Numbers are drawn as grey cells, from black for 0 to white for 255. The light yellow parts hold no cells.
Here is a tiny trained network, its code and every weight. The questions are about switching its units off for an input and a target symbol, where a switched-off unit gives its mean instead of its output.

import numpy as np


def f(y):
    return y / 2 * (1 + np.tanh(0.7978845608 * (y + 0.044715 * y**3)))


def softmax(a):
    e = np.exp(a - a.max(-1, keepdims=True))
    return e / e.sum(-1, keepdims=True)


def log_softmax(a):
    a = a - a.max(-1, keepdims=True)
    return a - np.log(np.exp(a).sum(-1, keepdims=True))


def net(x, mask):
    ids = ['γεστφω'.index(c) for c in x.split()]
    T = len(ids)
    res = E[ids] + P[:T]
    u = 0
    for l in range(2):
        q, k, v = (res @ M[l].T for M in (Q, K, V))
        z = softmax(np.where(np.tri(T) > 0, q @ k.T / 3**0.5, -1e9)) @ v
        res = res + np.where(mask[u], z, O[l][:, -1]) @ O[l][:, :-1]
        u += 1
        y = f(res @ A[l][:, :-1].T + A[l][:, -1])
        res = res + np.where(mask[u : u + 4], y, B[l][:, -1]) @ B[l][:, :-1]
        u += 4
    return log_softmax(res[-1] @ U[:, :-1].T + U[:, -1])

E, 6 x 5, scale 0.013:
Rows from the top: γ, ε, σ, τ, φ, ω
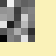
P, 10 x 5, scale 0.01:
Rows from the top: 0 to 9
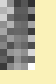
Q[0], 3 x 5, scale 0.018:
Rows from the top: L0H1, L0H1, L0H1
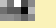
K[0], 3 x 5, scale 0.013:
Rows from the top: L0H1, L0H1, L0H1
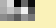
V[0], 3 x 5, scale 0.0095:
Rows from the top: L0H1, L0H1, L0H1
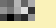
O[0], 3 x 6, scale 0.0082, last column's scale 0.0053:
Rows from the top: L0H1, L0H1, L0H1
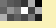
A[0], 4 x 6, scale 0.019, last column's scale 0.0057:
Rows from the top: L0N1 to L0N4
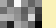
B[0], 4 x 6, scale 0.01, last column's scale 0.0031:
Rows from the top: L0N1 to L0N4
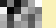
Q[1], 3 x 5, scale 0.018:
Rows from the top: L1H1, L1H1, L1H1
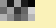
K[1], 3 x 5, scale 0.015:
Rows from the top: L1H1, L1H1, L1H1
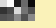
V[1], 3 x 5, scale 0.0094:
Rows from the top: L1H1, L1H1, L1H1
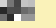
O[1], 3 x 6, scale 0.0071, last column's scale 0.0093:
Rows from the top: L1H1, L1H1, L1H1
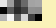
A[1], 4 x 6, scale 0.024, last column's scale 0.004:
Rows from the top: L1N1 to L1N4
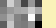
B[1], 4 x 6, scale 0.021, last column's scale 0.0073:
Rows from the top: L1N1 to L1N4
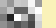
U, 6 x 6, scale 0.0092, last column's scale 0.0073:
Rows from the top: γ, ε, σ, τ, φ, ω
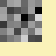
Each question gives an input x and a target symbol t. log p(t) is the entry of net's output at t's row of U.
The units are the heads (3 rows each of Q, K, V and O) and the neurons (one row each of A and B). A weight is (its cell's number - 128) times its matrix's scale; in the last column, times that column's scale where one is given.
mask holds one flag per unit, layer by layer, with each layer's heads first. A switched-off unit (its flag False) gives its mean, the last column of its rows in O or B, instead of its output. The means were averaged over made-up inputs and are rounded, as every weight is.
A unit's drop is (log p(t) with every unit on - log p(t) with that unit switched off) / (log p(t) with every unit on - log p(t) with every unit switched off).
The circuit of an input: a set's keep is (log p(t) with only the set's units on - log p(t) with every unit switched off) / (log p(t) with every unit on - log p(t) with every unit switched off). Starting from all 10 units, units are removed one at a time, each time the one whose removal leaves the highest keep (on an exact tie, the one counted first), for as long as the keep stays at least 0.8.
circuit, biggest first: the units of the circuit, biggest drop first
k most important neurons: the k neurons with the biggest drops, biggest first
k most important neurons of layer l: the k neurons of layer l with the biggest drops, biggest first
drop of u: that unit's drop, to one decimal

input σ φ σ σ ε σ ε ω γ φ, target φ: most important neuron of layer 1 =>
(L1N4)
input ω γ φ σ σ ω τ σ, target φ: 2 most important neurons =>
(L0N1; L1N4)
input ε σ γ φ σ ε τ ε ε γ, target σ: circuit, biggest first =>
(L0N3; L0H1)
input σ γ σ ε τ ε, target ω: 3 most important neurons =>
(L1N3; L1N2; L0N4)
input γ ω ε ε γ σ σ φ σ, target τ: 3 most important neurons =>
(L0N1; L0N4; L0N3)
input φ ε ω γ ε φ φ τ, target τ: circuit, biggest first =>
(L0N1; L1H1)
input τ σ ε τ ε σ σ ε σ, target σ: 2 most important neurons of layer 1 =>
(L1N1; L1N2)
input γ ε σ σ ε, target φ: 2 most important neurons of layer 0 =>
(L0N3; L0N1)
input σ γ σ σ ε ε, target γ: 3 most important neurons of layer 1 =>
(L1N2; L1N3; L1N4)
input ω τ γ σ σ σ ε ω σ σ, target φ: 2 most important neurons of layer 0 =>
(L0N1; L0N2)
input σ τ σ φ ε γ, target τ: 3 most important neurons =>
(L0N1; L0N2; L1N3)
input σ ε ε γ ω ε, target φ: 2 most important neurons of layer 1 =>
(L1N3; L1N4)
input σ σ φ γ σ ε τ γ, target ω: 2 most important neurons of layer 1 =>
(L1N3; L1N2)
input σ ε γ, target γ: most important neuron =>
(L1N1)
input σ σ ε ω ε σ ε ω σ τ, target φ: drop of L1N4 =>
-0.1
